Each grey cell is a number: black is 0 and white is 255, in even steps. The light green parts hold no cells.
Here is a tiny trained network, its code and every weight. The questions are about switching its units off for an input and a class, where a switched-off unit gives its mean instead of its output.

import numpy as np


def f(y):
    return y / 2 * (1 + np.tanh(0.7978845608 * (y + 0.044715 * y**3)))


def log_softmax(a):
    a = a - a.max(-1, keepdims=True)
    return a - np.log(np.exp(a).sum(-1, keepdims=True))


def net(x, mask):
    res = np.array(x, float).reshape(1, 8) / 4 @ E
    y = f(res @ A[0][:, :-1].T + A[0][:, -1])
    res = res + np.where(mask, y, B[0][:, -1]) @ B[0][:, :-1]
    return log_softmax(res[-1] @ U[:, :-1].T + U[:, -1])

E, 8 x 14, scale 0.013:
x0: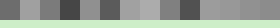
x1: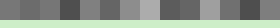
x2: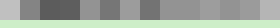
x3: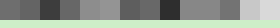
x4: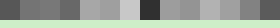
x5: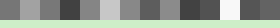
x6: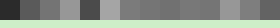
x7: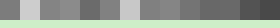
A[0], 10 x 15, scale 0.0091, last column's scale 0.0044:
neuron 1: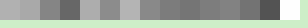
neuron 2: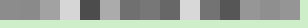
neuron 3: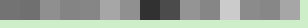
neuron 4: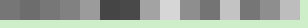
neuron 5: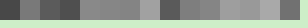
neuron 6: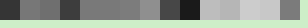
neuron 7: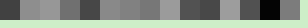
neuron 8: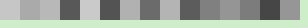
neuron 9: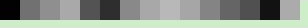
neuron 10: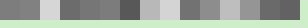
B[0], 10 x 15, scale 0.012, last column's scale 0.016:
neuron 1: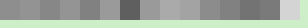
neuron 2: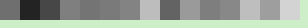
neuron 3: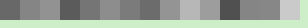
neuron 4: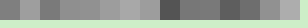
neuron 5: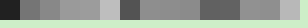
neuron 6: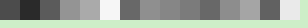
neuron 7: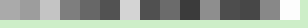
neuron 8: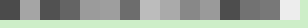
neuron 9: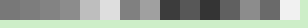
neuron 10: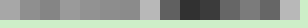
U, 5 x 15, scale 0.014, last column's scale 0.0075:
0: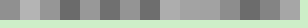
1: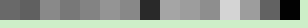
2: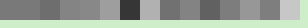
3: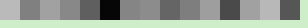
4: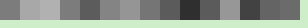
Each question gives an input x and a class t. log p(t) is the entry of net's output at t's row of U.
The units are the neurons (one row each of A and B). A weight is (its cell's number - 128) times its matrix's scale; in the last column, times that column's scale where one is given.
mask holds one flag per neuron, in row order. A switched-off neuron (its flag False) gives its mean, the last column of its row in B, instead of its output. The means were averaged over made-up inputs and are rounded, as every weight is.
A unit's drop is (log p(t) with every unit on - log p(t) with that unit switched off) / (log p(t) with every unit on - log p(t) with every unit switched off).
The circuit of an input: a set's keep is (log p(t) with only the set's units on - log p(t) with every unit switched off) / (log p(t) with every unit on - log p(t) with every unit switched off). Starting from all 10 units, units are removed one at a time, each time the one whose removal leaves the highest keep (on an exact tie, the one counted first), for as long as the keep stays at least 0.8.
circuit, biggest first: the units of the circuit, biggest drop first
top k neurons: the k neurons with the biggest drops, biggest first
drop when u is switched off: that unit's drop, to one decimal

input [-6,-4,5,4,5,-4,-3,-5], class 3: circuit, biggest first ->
[neuron 6; neuron 9]
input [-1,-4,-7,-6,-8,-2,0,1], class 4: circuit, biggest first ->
[neuron 7]
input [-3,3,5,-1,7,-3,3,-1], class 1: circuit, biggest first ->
[neuron 8; neuron 10]
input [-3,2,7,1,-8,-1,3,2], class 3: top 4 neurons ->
[neuron 6; neuron 9; neuron 8; neuron 5]
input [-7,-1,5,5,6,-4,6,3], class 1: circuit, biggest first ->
[neuron 9; neuron 8]
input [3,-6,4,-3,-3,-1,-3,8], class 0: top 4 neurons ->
[neuron 6; neuron 9; neuron 2; neuron 5]
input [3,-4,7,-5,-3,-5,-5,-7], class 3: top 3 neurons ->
[neuron 6; neuron 9; neuron 5]
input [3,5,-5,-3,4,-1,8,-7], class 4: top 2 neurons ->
[neuron 7; neuron 2]
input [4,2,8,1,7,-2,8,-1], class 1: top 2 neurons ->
[neuron 9; neuron 8]
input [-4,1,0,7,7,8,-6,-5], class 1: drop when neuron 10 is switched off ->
0.1
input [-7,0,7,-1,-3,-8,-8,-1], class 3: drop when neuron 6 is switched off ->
0.2
